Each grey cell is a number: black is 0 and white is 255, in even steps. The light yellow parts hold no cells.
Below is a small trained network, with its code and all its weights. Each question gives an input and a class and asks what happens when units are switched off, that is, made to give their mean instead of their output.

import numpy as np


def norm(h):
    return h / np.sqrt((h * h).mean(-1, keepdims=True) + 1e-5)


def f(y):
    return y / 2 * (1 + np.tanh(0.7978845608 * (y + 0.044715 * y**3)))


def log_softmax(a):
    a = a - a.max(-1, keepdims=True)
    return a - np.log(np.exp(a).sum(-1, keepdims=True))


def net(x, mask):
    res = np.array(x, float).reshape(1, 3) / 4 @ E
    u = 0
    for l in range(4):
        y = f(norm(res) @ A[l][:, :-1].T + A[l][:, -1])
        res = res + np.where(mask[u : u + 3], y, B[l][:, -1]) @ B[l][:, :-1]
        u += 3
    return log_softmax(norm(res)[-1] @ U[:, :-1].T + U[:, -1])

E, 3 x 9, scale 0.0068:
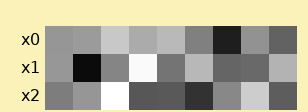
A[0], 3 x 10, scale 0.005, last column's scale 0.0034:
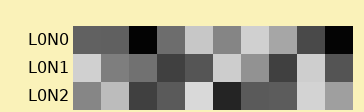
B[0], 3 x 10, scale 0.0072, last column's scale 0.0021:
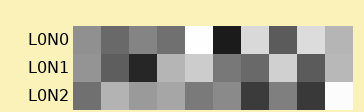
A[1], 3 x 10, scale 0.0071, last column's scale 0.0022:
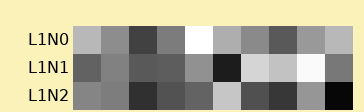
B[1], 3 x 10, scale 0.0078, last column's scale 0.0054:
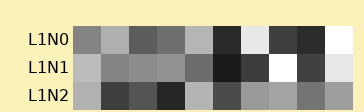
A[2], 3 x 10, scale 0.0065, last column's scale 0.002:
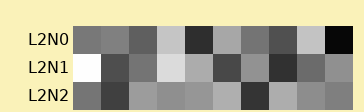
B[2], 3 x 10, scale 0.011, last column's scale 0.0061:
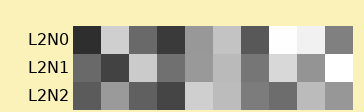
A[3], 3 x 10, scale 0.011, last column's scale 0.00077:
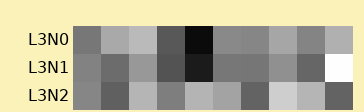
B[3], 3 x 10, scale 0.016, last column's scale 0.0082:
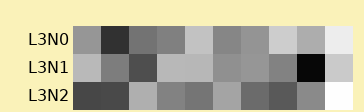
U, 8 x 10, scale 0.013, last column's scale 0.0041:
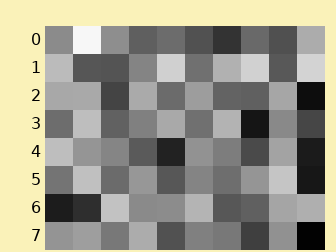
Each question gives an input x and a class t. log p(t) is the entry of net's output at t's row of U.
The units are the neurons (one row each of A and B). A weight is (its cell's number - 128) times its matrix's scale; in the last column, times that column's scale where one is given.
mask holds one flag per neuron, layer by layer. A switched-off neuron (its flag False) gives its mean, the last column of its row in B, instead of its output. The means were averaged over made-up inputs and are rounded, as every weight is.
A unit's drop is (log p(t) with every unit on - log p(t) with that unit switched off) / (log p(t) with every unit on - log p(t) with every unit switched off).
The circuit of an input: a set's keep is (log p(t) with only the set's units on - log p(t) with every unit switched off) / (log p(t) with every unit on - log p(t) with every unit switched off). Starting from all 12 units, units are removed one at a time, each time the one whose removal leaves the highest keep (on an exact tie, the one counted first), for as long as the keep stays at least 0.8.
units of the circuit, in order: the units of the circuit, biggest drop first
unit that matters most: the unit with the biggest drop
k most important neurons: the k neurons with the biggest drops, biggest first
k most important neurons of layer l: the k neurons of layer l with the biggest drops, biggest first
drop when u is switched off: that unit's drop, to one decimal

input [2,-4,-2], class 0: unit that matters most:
L2N1
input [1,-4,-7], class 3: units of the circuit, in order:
[L3N0, L1N0]
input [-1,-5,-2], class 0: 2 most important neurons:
[L3N0, L0N2]
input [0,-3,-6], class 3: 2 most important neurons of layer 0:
[L0N2, L0N0]
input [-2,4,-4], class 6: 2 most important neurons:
[L2N1, L3N1]
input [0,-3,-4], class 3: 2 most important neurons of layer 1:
[L1N0, L1N1]
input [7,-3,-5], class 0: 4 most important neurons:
[L3N0, L3N2, L0N2, L3N1]
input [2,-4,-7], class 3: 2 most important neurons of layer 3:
[L3N0, L3N1]
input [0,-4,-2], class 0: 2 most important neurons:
[L3N0, L3N2]
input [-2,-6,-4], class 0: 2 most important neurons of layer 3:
[L3N0, L3N1]
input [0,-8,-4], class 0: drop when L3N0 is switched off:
0.3
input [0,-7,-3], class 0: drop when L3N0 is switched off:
0.3
